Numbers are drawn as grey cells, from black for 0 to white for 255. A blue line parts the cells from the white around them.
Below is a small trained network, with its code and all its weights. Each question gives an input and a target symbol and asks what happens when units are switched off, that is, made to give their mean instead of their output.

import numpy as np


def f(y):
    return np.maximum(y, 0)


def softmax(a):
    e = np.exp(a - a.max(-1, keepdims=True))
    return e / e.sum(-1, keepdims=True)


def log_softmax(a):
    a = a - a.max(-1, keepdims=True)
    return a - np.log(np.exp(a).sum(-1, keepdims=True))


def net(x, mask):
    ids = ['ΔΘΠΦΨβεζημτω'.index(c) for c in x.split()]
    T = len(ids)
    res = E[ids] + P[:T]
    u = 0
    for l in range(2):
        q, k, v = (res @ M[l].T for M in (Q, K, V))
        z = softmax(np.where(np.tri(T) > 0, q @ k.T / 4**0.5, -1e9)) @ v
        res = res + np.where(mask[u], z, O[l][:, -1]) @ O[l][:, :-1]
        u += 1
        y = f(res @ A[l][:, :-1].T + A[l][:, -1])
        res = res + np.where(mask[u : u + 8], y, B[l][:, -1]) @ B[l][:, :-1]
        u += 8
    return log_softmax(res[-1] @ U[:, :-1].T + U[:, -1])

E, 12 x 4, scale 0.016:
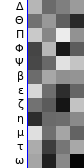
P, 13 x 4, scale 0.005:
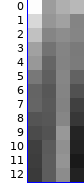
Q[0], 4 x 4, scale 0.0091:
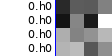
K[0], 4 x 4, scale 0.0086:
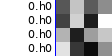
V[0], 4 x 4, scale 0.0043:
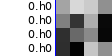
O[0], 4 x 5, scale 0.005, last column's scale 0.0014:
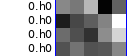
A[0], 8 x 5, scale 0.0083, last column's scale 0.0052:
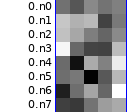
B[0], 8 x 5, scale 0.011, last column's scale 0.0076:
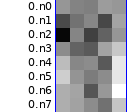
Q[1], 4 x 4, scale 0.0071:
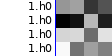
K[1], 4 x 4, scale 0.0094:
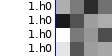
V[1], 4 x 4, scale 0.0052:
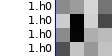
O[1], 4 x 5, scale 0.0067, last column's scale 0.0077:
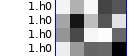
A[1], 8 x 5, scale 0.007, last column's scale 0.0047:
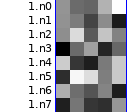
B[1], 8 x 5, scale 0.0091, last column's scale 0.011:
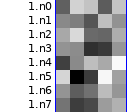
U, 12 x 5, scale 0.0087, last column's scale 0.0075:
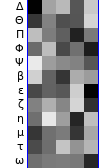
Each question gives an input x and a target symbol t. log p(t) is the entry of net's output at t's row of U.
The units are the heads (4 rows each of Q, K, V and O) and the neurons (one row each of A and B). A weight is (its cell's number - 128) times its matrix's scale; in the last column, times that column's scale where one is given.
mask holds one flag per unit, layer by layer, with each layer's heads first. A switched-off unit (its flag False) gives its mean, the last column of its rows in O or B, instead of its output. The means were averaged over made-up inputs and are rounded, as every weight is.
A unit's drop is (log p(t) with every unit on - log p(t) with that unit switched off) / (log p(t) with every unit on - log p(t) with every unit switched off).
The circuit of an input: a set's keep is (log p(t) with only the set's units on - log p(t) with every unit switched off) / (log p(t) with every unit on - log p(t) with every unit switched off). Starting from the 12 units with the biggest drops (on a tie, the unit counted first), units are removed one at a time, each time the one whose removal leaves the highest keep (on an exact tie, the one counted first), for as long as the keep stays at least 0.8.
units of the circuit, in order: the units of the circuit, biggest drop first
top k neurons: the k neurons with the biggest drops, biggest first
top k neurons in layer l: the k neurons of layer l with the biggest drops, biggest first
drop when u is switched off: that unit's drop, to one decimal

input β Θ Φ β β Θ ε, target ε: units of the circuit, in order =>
(0.n3, 1.n4, 1.h0)
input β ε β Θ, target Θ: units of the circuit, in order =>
(0.n2, 1.h0, 1.n7)
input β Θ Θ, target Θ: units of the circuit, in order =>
(1.h0, 1.n7, 0.n2, 0.n4)
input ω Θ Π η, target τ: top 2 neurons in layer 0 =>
(0.n4, 0.n2)
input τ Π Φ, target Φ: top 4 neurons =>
(0.n5, 1.n2, 0.n2, 1.n5)
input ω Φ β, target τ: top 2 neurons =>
(0.n2, 0.n1)
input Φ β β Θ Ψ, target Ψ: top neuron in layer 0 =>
(0.n4)
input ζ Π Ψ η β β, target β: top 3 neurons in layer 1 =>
(1.n5, 1.n4, 1.n0)
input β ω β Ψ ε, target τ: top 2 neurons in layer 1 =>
(1.n4, 1.n0)
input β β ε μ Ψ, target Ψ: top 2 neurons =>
(0.n2, 0.n4)
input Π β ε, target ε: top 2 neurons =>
(0.n3, 0.n2)
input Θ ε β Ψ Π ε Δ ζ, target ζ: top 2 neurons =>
(0.n5, 1.n4)
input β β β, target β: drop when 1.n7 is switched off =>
0.1
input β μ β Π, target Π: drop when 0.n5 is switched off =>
0.0
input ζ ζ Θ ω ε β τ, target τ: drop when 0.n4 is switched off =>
0.1
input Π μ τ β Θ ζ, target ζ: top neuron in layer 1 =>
(1.n4)
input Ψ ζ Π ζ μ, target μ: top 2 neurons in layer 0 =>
(0.n1, 0.n2)
